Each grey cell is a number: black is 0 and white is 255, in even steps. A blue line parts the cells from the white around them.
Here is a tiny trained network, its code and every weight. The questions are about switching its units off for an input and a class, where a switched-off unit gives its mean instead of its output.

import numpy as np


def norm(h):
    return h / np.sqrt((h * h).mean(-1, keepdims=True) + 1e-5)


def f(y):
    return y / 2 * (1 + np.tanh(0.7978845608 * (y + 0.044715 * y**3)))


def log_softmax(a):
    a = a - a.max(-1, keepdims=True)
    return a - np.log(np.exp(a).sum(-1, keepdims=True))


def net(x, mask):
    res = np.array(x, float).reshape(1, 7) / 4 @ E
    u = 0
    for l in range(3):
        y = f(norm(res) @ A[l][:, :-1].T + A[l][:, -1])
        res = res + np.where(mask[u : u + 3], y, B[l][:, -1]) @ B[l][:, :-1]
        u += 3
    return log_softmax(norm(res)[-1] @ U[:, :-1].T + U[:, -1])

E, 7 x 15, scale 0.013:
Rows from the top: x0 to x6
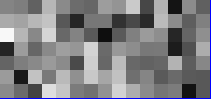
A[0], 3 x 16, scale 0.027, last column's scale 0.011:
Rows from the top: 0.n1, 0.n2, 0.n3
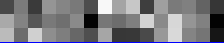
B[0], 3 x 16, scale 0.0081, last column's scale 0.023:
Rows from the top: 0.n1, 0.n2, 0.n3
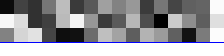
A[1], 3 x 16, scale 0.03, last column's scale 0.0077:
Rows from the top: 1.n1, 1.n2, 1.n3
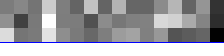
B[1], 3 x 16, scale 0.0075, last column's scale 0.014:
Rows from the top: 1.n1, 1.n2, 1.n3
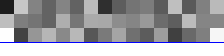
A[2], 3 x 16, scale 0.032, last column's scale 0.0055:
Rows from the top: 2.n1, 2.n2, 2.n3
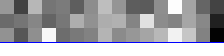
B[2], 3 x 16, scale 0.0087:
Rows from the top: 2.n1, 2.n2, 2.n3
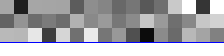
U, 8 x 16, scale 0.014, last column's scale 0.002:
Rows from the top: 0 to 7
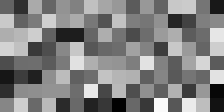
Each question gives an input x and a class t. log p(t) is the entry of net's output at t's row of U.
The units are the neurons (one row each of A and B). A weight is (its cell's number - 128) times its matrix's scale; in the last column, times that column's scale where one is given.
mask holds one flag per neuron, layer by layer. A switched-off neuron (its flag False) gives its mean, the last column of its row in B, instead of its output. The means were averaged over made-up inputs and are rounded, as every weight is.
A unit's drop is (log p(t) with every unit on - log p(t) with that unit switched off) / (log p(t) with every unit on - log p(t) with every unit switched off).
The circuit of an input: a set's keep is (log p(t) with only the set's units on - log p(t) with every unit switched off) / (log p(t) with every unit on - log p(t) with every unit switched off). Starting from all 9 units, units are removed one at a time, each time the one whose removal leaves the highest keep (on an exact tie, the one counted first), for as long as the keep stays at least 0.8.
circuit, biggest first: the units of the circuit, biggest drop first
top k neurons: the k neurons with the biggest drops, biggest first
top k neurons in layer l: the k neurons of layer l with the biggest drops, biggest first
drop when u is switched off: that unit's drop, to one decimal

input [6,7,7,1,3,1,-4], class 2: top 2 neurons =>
[0.n3; 0.n2]
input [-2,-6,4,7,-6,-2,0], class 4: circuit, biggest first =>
[0.n2; 0.n1]
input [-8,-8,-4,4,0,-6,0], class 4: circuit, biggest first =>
[2.n2]
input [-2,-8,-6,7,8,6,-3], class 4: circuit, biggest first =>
[2.n2; 0.n1]
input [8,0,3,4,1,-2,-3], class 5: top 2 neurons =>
[0.n2; 0.n1]
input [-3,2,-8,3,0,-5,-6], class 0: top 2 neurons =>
[2.n1; 0.n1]
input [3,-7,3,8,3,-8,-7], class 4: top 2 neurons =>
[0.n1; 0.n2]
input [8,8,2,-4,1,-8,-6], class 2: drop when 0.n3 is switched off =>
0.7
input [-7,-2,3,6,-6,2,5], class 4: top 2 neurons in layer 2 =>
[2.n2; 2.n1]
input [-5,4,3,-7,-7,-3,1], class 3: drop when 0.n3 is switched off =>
-0.1
